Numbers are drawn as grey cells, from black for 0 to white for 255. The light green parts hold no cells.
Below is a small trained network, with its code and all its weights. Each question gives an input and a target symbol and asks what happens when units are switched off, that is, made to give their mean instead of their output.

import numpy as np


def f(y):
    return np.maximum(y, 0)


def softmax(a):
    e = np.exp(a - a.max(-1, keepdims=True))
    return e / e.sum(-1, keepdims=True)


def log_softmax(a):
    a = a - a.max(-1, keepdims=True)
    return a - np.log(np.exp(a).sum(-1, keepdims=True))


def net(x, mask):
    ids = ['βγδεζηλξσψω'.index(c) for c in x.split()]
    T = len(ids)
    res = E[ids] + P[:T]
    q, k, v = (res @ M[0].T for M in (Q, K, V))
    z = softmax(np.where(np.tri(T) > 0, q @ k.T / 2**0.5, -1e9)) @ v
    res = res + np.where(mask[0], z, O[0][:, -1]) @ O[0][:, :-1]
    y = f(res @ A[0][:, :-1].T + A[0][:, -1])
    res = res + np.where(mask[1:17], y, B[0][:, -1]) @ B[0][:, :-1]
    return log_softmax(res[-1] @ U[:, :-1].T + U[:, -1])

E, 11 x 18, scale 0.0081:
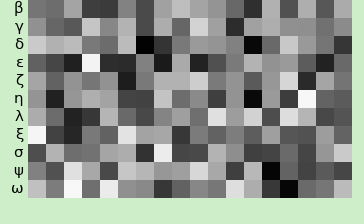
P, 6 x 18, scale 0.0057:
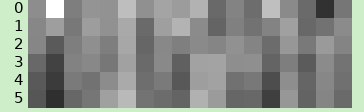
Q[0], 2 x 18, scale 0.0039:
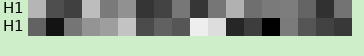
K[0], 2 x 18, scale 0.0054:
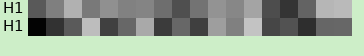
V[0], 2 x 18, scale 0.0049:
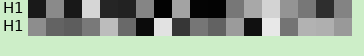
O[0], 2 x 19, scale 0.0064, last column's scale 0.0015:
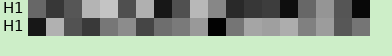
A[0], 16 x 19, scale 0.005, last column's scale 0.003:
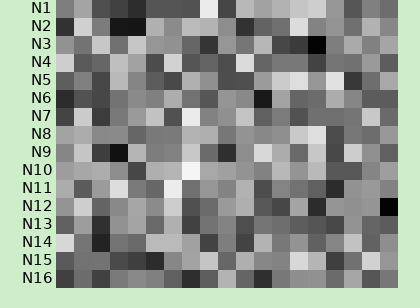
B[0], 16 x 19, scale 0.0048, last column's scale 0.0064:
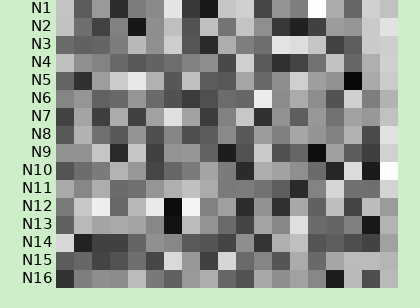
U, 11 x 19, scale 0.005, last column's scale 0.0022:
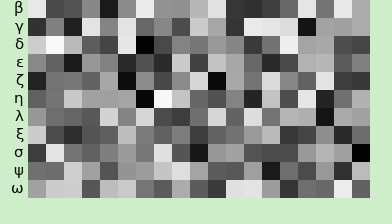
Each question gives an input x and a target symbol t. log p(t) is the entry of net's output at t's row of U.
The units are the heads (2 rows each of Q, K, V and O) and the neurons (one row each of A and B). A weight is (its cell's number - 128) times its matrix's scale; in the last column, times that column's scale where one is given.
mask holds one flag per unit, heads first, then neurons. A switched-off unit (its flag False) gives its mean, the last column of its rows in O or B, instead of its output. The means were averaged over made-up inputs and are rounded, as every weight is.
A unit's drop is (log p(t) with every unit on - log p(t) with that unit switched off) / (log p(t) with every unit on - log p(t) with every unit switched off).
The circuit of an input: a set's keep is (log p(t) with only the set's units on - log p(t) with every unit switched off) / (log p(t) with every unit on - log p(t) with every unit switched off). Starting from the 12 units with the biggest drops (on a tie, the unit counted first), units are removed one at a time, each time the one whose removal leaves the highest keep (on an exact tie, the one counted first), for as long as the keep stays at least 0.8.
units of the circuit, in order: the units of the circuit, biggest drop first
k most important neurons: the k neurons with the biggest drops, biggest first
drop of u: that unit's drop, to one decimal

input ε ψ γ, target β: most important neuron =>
N4
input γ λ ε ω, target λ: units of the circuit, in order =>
N3, H1
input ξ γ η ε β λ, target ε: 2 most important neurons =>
N4, N6
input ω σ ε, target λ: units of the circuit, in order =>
N1, N10
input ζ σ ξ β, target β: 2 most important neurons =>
N2, N1
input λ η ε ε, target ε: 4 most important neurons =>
N4, N6, N11, N5
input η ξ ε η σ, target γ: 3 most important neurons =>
N3, N9, N7
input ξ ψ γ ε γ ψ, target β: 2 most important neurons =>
N4, N11
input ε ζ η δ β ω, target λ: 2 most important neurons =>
N3, N10
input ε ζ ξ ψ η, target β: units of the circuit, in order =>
H1, N10
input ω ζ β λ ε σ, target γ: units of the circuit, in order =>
N3, H1, N9
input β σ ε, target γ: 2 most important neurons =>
N9, N5
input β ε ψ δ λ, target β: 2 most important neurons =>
N10, N4
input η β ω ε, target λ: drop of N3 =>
-0.2
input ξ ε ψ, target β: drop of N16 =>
-0.1
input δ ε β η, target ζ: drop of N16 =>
0.2
